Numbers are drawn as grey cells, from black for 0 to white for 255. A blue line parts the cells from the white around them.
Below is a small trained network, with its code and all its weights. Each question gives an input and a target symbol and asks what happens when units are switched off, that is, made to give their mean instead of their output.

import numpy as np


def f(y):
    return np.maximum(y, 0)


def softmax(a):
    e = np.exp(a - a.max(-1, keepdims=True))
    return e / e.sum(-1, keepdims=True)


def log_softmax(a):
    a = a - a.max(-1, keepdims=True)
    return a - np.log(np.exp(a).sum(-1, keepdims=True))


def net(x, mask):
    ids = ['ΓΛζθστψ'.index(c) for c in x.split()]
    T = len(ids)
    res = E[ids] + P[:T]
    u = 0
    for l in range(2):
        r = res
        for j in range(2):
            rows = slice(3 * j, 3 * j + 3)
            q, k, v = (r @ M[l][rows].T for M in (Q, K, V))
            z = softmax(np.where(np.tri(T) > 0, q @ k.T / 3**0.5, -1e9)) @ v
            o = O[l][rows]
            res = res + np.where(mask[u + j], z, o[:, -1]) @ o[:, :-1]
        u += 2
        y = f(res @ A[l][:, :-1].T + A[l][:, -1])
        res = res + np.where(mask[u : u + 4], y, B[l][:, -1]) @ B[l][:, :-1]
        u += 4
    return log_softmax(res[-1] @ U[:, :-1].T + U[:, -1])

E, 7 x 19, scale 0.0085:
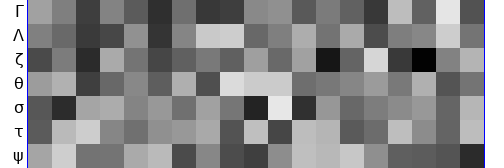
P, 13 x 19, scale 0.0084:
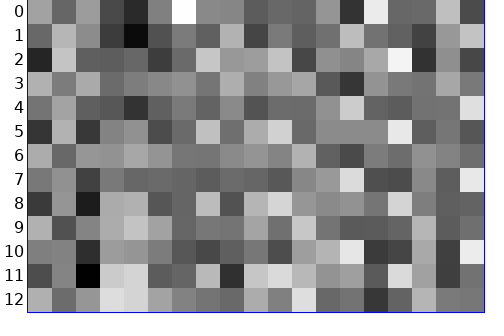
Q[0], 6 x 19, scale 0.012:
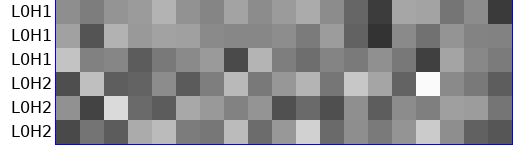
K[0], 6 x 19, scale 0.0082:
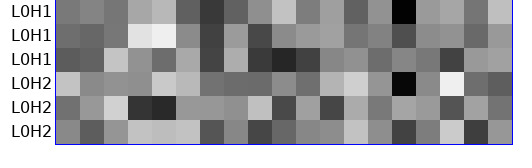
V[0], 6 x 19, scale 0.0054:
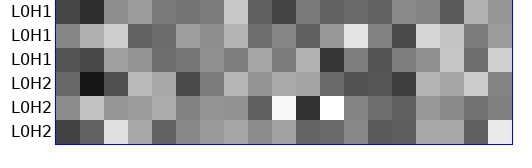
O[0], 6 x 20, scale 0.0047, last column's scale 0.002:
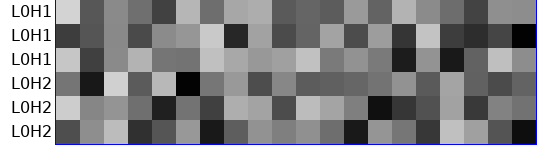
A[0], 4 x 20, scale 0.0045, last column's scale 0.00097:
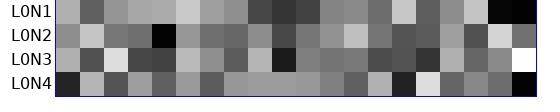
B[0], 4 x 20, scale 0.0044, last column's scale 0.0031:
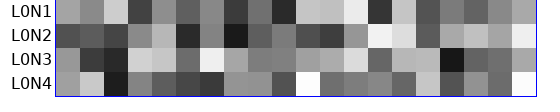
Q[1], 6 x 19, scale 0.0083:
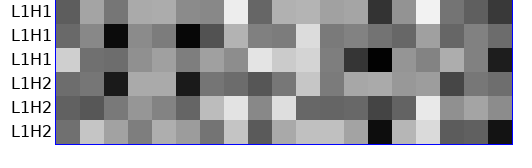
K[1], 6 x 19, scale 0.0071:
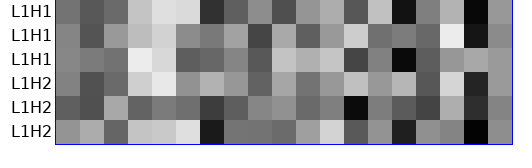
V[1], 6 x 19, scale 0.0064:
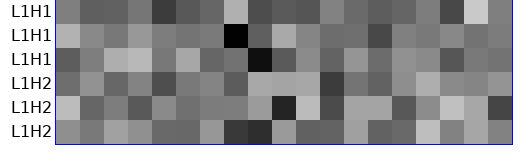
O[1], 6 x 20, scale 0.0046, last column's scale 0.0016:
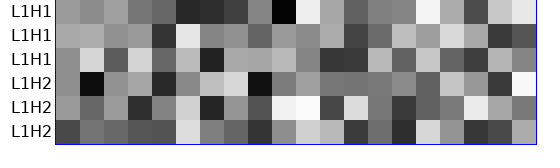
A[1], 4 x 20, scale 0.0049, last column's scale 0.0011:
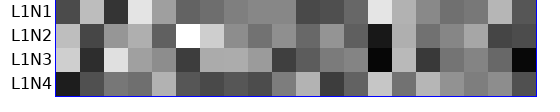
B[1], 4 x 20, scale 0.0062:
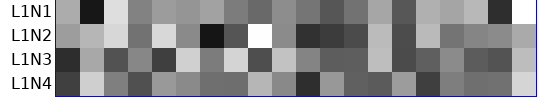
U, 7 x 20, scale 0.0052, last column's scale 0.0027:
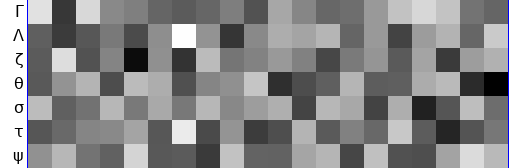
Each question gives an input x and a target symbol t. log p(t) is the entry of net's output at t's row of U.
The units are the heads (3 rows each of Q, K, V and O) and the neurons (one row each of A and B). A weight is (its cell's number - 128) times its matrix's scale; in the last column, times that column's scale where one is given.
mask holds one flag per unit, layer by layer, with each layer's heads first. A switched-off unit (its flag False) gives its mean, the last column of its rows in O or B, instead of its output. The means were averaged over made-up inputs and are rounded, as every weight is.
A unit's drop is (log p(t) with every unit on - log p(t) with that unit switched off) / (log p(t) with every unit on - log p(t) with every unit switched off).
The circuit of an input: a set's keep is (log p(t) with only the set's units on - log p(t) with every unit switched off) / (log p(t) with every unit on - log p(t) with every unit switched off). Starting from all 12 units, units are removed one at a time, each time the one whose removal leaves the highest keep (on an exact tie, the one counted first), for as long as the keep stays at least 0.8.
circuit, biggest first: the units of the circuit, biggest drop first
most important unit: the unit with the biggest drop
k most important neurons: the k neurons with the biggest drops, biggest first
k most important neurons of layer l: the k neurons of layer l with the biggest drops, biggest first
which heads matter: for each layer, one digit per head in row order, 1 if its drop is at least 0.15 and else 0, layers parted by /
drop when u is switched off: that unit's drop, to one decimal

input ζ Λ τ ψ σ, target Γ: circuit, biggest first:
(L1N1; L0H1; L1H1; L0N2)
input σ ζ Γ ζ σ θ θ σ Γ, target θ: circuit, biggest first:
(L0H2; L1N4)
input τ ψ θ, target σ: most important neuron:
(L0N2)
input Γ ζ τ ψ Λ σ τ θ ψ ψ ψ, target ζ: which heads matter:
00 / 11
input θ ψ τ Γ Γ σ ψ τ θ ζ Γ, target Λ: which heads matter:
00 / 11
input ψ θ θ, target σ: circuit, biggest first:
(L0H2; L0N4; L1H1)
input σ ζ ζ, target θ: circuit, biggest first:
(L0H2; L1N1)
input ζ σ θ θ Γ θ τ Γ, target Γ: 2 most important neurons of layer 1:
(L1N1; L1N3)
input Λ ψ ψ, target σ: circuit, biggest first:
(L0H2; L1H1)
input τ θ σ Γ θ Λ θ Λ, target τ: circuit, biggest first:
(L0H1; L1H2)
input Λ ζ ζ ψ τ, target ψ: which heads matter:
00 / 11
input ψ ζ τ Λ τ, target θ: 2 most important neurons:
(L0N2; L1N1)
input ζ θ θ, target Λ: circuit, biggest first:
(L1H1; L1H2)
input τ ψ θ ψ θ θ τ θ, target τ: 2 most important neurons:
(L0N3; L0N2)
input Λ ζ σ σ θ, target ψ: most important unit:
L1H1
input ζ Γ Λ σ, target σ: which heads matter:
10 / 00
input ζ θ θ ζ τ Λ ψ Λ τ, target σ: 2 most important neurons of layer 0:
(L0N4; L0N1)
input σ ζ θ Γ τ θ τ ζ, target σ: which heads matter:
10 / 10
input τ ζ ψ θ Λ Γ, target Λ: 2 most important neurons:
(L0N4; L1N2)
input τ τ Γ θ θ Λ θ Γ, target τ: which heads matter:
10 / 01
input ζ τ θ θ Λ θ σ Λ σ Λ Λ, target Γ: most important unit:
L0H1
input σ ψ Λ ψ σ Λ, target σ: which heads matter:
01 / 10
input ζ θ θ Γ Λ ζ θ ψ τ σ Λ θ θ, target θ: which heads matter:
01 / 10
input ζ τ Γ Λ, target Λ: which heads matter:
00 / 10
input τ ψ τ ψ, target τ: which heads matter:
11 / 01
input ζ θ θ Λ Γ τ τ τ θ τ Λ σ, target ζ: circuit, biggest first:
(L0H2; L1N1)
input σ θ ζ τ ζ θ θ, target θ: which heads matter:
00 / 11
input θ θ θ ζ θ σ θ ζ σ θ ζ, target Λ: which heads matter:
00 / 10
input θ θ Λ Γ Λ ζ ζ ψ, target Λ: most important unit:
L1H1
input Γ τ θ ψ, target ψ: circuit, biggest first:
(L1H2; L1N1)
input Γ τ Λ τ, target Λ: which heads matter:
01 / 11
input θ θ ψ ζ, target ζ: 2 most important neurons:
(L1N3; L1N1)
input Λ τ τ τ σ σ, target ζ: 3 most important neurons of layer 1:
(L1N4; L1N1; L1N2)
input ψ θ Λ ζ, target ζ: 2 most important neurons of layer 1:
(L1N3; L1N1)
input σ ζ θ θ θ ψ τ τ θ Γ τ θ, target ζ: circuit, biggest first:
(L0H2)
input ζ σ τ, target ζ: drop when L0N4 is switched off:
0.2
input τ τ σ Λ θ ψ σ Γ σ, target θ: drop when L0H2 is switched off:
0.6
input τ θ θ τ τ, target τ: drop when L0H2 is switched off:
-0.1
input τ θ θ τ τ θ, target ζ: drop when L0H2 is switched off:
1.1
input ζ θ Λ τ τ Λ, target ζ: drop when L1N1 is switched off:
0.1
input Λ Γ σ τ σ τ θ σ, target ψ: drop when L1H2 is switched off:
0.3
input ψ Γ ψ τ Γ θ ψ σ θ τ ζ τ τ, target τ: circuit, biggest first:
(L0H1)
